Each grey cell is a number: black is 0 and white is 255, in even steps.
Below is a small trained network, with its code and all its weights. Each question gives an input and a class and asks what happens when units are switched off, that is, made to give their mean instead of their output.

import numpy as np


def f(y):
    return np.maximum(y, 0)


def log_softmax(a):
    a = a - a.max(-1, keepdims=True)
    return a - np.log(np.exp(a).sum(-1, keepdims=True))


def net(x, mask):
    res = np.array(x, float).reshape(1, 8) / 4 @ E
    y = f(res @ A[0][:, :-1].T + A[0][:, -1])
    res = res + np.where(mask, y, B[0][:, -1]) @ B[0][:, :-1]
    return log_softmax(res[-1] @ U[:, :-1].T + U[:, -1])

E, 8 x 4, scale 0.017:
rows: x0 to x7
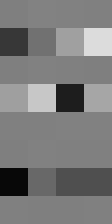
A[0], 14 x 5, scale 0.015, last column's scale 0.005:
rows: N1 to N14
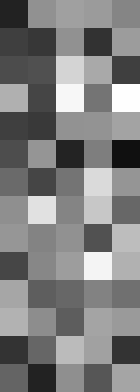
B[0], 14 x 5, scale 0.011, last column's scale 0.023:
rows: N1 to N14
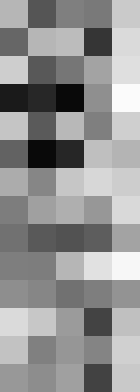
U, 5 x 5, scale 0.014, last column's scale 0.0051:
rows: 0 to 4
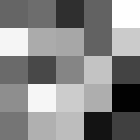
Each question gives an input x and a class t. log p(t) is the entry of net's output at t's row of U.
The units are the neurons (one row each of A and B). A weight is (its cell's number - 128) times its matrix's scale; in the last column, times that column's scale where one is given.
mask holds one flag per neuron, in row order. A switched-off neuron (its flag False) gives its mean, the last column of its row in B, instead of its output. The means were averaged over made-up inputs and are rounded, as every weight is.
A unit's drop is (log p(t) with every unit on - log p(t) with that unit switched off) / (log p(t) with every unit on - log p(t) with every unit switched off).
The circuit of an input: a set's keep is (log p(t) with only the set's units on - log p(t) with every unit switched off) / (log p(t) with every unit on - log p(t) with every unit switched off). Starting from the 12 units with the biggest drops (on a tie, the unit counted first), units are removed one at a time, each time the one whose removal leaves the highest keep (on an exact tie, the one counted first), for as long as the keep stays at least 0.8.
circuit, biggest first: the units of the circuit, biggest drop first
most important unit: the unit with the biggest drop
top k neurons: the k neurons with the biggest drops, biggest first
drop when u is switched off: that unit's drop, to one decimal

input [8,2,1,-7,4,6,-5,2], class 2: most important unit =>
N4
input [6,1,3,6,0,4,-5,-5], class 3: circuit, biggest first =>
[N8 N3]
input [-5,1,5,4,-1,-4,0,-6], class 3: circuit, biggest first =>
[N4 N3 N1]
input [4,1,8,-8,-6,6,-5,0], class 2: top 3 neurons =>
[N4 N3 N12]
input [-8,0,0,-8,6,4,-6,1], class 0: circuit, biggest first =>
[N4 N10]
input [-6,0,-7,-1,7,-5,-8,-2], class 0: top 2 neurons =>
[N4 N10]
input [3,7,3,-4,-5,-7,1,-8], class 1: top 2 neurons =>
[N13 N5]
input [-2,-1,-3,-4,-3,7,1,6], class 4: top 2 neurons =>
[N2 N6]
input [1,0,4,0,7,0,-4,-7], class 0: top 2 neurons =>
[N10 N7]
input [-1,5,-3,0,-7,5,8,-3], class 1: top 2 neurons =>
[N4 N2]
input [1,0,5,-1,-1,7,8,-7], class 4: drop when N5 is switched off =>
0.0
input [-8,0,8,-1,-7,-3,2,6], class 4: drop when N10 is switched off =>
0.1
